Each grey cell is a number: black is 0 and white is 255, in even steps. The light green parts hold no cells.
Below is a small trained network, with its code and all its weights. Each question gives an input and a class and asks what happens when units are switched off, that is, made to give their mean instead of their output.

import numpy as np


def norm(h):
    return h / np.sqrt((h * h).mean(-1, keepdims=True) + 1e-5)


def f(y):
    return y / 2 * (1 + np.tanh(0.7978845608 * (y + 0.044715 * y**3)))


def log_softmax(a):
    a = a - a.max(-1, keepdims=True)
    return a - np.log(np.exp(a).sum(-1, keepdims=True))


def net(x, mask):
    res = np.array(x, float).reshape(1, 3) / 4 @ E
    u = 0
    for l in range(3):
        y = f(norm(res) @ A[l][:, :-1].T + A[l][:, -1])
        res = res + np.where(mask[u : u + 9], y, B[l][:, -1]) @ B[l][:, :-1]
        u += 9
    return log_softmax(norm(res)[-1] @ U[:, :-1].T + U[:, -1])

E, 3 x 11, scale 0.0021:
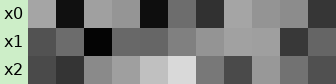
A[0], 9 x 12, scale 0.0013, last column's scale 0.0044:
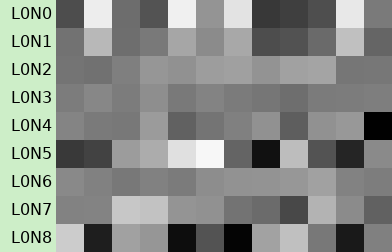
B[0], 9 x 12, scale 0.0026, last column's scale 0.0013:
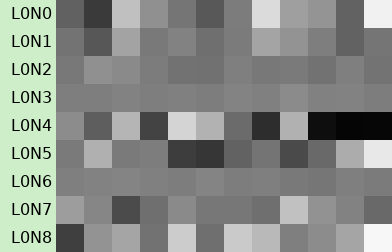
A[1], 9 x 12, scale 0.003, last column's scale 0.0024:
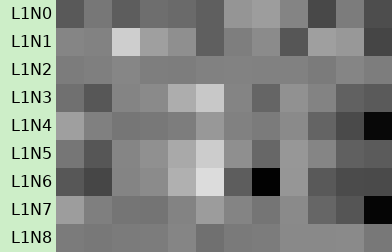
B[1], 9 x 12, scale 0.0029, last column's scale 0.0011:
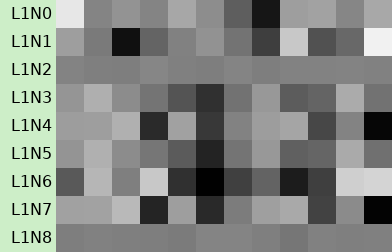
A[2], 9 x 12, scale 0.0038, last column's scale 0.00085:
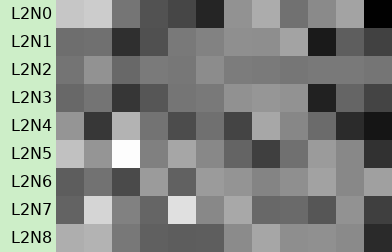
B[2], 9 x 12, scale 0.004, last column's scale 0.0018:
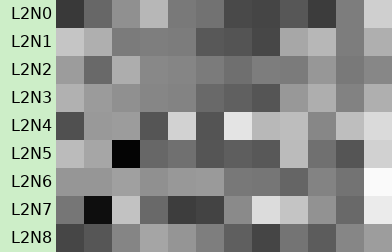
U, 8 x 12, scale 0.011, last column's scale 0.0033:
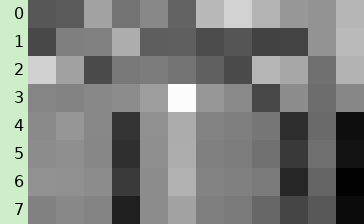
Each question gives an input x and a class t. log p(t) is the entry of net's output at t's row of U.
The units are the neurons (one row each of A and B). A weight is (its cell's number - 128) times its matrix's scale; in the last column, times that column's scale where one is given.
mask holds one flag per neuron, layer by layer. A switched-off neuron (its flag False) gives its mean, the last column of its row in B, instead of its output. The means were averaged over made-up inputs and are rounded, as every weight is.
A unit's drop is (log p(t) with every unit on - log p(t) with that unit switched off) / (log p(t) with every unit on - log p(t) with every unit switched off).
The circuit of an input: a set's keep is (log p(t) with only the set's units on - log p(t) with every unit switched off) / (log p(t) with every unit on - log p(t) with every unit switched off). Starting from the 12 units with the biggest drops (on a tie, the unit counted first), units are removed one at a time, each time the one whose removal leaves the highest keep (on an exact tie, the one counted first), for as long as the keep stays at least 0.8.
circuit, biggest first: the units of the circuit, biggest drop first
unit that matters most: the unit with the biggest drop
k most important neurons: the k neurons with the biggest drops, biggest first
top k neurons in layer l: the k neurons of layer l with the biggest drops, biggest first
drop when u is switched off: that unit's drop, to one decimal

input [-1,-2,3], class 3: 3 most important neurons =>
(L0N5; L2N0; L2N5)
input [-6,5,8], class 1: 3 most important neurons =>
(L1N6; L0N8; L2N4)
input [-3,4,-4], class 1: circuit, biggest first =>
(L2N0)
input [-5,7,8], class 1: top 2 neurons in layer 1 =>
(L1N6; L1N1)
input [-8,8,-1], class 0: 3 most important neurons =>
(L2N7; L1N1; L2N5)
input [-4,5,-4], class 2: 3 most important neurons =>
(L0N8; L2N1; L1N6)
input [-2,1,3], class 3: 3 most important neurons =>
(L0N5; L2N0; L0N0)
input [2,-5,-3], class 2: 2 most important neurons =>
(L2N5; L1N6)
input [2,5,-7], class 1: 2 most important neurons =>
(L2N0; L1N1)
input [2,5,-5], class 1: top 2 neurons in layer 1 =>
(L1N1; L1N0)
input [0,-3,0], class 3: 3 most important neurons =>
(L1N0; L1N1; L2N1)
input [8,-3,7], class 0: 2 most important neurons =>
(L2N4; L2N0)
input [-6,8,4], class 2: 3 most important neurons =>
(L2N1; L0N8; L2N3)
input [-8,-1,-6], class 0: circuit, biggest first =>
(L2N7)
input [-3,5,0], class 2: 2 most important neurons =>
(L0N8; L2N1)
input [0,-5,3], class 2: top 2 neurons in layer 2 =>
(L2N5; L2N0)
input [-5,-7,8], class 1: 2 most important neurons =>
(L1N6; L1N0)
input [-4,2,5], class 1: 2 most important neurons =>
(L1N6; L0N8)
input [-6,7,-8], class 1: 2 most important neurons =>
(L2N0; L1N1)
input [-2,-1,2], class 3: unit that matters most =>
L2N5
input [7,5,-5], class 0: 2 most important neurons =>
(L2N4; L1N1)
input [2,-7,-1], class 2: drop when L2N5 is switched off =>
0.3
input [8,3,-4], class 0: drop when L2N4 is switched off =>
0.2
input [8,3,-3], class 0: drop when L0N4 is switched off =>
0.0
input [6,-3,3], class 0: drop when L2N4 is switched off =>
0.3
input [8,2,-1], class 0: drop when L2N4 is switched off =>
0.1
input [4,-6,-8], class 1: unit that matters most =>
L2N0
